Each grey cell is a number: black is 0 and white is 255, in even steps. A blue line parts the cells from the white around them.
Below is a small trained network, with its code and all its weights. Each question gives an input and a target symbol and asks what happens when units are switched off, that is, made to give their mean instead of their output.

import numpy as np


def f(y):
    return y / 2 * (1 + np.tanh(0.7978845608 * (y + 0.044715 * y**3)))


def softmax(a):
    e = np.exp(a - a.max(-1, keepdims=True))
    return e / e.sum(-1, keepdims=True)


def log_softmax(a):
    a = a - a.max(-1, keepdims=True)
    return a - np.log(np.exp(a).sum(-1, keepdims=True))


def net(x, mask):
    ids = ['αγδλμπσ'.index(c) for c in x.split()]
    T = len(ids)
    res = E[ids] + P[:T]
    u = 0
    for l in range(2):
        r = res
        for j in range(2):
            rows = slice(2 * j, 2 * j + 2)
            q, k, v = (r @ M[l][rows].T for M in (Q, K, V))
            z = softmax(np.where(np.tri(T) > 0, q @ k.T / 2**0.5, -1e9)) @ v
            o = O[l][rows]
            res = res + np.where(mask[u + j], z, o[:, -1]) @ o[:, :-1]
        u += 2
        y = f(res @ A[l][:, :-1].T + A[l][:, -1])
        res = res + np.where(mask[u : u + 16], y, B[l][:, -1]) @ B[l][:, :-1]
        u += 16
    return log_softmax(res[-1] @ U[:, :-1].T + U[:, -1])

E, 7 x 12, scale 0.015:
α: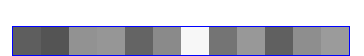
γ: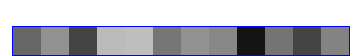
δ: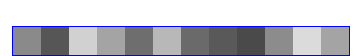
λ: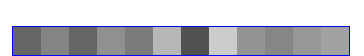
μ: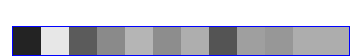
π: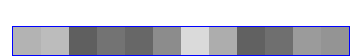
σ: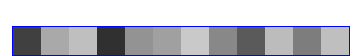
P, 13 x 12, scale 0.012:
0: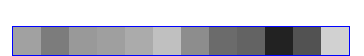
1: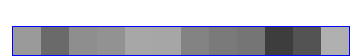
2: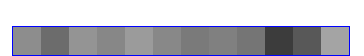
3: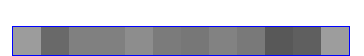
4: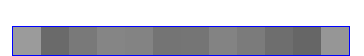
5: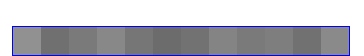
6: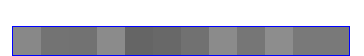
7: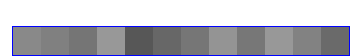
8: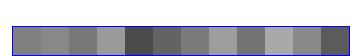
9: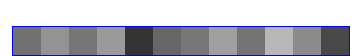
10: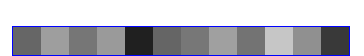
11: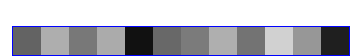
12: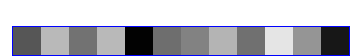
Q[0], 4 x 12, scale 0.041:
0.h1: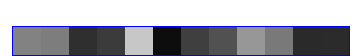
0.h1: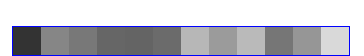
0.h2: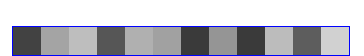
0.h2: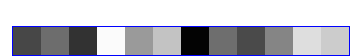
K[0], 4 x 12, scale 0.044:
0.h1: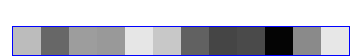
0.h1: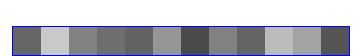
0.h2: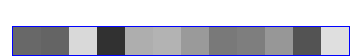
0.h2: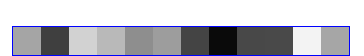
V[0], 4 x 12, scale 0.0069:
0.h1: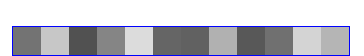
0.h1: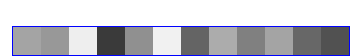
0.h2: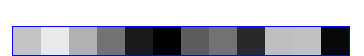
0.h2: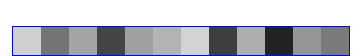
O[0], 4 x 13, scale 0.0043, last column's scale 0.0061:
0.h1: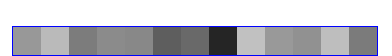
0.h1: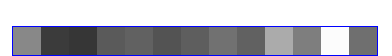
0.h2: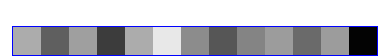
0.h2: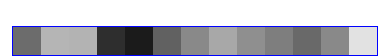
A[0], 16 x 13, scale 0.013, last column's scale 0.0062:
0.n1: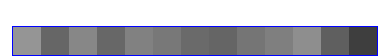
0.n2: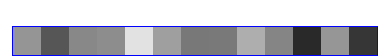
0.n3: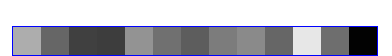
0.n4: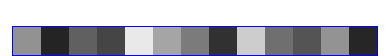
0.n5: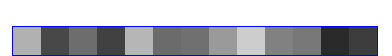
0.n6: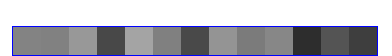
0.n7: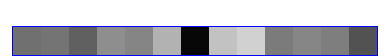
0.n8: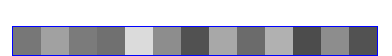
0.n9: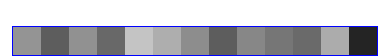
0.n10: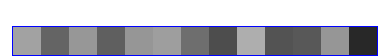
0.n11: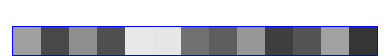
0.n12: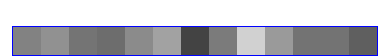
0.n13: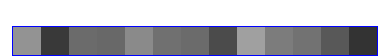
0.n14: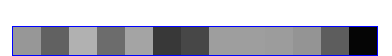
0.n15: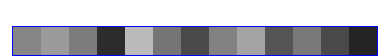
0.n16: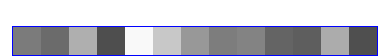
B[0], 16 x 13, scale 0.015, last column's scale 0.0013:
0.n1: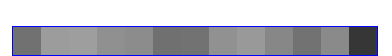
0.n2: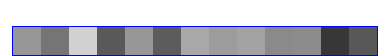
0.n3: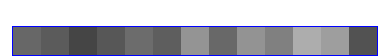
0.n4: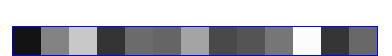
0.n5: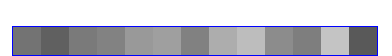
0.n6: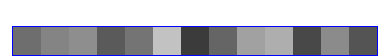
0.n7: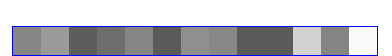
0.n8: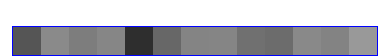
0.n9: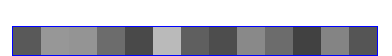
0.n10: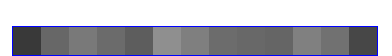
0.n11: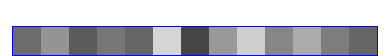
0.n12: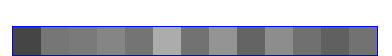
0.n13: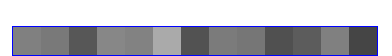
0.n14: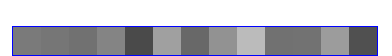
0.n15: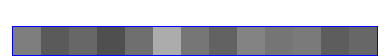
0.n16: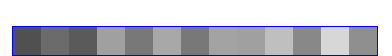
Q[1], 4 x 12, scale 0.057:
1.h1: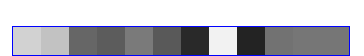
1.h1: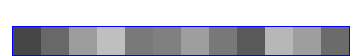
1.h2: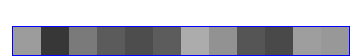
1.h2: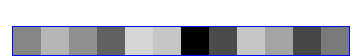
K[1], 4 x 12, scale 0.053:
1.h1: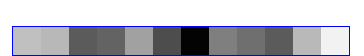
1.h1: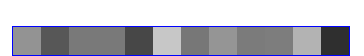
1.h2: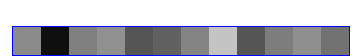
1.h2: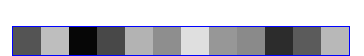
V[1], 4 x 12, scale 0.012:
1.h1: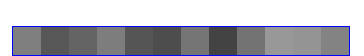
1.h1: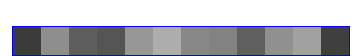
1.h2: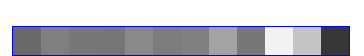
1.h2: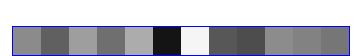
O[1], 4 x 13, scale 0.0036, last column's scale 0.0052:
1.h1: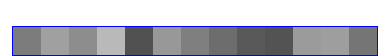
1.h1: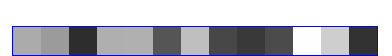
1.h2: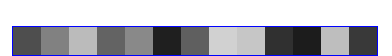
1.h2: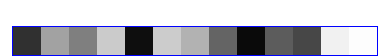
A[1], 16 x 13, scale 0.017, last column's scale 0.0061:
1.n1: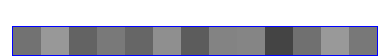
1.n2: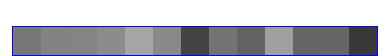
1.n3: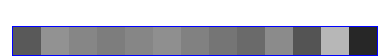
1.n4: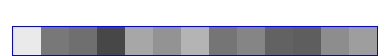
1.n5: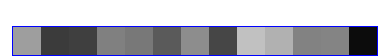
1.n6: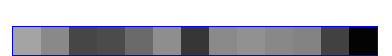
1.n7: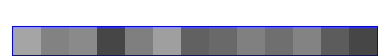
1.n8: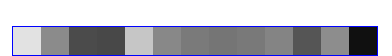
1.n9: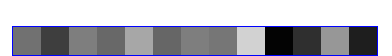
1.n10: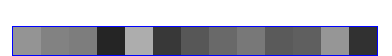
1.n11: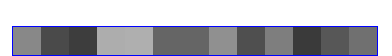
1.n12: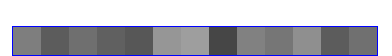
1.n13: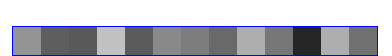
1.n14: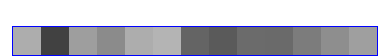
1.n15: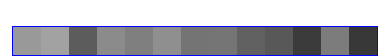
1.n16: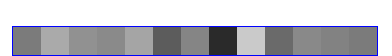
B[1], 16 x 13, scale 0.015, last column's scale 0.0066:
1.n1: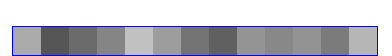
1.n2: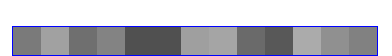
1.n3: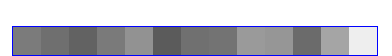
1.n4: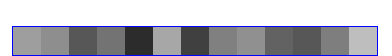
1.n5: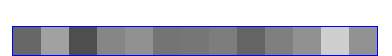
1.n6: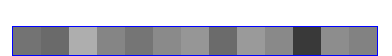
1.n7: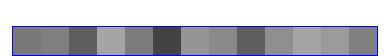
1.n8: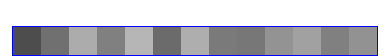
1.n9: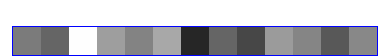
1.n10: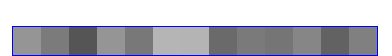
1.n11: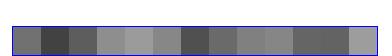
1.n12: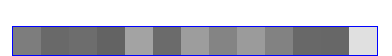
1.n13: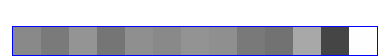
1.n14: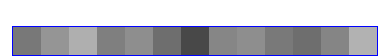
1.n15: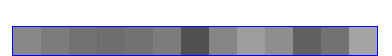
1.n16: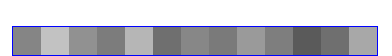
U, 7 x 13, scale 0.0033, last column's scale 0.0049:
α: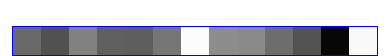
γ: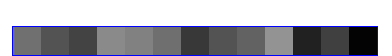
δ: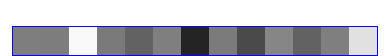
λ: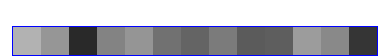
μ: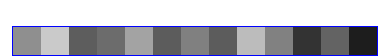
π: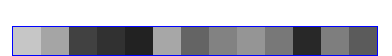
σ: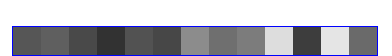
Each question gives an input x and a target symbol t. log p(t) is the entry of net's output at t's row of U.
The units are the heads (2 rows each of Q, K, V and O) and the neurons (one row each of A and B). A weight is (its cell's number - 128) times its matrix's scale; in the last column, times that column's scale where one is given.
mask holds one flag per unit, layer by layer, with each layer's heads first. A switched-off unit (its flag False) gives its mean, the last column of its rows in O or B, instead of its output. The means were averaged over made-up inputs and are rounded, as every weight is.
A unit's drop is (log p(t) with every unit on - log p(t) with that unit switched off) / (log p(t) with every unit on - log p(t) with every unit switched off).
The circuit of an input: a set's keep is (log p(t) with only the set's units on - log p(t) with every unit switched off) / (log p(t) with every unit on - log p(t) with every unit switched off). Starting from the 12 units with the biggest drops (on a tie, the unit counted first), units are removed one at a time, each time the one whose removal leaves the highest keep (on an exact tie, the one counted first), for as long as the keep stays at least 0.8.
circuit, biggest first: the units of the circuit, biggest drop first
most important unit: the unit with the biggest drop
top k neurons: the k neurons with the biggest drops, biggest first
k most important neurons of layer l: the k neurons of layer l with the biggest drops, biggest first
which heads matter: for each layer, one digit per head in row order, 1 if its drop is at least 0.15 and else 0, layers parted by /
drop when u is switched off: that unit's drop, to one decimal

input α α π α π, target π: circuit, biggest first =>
[1.n4 0.h2]
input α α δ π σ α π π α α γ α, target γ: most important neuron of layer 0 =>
[0.n11]
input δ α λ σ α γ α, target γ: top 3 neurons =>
[1.n11 0.n4 0.n7]
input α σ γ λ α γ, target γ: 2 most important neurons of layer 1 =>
[1.n11 1.n15]
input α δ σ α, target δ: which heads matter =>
10 / 10
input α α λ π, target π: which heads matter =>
00 / 00
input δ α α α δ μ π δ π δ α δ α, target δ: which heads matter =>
10 / 01
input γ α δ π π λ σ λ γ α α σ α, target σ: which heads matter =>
10 / 01
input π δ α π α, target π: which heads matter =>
11 / 01
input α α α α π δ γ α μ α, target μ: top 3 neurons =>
[1.n16 0.n11 1.n5]
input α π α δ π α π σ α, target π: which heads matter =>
01 / 01
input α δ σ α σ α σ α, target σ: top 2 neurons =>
[1.n5 0.n11]
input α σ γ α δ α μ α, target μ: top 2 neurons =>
[1.n16 0.n11]
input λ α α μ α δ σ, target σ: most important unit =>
0.n16
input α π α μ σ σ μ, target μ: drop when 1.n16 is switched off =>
0.6
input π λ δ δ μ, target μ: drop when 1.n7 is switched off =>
0.0
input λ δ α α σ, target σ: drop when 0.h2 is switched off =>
-0.1
